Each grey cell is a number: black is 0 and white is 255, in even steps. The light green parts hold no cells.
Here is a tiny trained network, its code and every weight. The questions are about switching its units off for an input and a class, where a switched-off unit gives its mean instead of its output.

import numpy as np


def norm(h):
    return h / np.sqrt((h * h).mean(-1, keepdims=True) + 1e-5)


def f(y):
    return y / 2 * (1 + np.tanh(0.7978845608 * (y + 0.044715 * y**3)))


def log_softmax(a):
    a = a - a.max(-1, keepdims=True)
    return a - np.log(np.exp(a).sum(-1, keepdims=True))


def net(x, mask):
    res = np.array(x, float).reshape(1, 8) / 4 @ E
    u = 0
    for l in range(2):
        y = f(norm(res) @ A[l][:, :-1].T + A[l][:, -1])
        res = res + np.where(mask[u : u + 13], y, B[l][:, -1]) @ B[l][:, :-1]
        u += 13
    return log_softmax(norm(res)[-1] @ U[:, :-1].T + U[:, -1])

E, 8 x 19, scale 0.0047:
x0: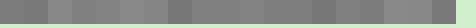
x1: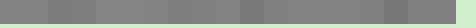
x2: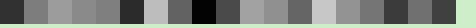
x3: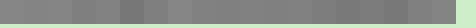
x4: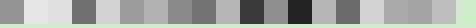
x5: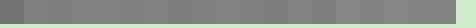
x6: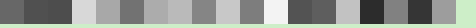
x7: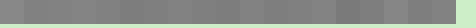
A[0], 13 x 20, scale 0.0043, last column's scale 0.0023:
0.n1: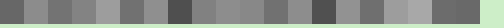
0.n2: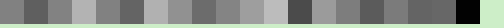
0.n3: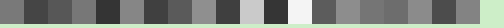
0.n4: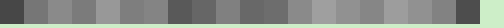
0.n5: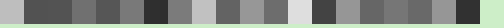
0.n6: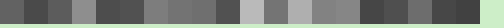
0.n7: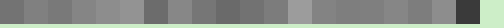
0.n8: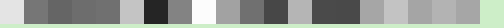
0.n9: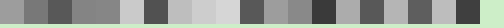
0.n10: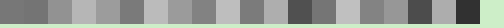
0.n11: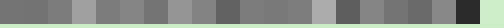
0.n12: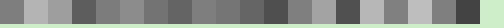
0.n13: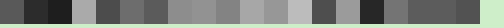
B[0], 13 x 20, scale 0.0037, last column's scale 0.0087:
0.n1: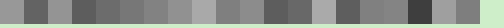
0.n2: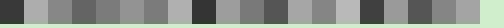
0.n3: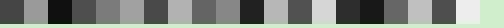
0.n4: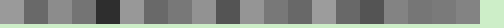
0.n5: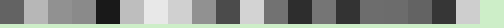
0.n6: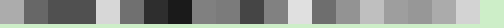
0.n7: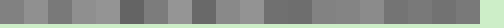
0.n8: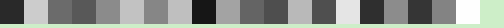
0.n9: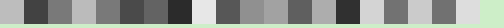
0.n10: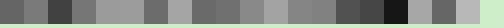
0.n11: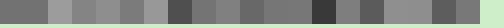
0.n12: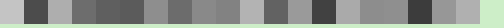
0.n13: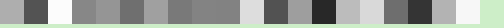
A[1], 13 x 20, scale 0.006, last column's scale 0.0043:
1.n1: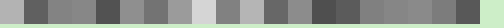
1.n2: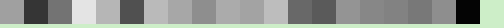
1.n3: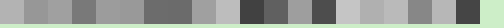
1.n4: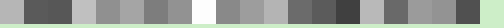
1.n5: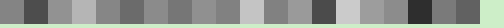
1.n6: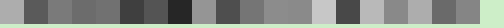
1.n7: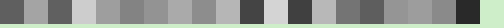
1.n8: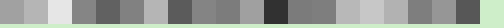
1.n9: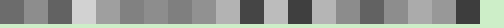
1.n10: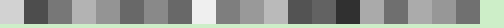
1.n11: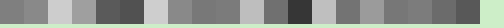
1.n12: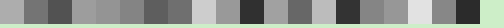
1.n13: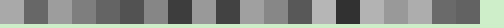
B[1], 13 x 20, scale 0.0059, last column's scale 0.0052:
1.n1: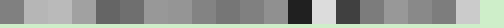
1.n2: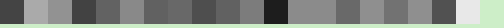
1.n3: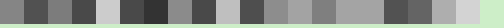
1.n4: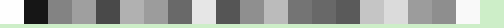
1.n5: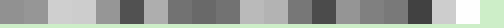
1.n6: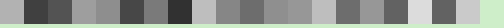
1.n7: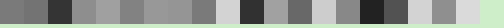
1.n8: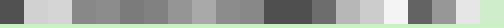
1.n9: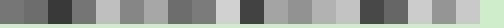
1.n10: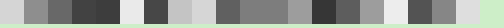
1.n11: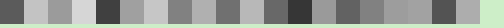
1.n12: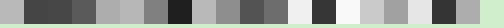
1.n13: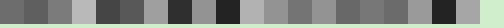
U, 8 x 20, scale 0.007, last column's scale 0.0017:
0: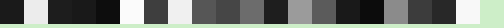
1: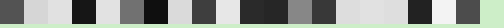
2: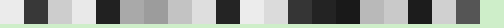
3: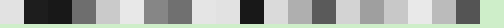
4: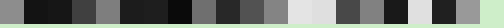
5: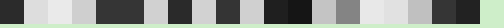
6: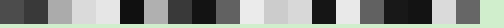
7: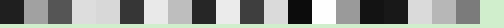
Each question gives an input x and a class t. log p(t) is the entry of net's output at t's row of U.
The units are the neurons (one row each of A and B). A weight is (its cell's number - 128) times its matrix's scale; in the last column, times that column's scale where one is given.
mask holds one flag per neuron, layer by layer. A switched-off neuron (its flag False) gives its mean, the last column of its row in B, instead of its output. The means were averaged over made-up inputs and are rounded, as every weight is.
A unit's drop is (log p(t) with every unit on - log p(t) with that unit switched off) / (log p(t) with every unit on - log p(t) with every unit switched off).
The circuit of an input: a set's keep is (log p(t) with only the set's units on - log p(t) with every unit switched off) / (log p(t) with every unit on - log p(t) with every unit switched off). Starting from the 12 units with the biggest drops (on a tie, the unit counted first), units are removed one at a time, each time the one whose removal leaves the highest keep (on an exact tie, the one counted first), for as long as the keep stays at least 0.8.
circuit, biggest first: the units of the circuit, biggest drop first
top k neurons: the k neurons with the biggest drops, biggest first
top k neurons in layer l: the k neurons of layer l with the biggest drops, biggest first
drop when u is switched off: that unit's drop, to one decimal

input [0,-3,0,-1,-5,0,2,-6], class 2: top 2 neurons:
0.n13; 0.n8
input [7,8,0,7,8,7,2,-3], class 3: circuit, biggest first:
0.n8; 1.n12
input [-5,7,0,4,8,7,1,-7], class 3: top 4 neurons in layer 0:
0.n13; 0.n8; 0.n2; 0.n5
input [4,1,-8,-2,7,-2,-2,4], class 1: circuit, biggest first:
0.n8
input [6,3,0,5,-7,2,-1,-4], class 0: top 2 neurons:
0.n3; 0.n5
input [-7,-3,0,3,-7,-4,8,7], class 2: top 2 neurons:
0.n8; 0.n9
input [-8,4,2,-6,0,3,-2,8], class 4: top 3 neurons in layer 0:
0.n13; 0.n8; 0.n5
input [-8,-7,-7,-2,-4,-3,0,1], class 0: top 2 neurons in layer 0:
0.n8; 0.n3
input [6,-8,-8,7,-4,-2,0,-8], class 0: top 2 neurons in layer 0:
0.n8; 0.n3
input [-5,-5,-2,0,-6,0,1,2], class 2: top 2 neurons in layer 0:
0.n13; 0.n5
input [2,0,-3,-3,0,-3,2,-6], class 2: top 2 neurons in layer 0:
0.n9; 0.n3
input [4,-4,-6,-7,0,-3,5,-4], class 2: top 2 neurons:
0.n3; 0.n9
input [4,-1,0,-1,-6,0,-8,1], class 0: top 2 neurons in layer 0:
0.n9; 0.n5
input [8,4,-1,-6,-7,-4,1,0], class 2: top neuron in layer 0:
0.n13
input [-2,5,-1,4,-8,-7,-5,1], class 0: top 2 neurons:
0.n5; 0.n9
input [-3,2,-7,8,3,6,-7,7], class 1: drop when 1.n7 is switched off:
0.0
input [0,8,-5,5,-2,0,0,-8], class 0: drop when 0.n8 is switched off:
1.1
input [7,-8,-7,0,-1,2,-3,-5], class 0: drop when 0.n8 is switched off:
1.1
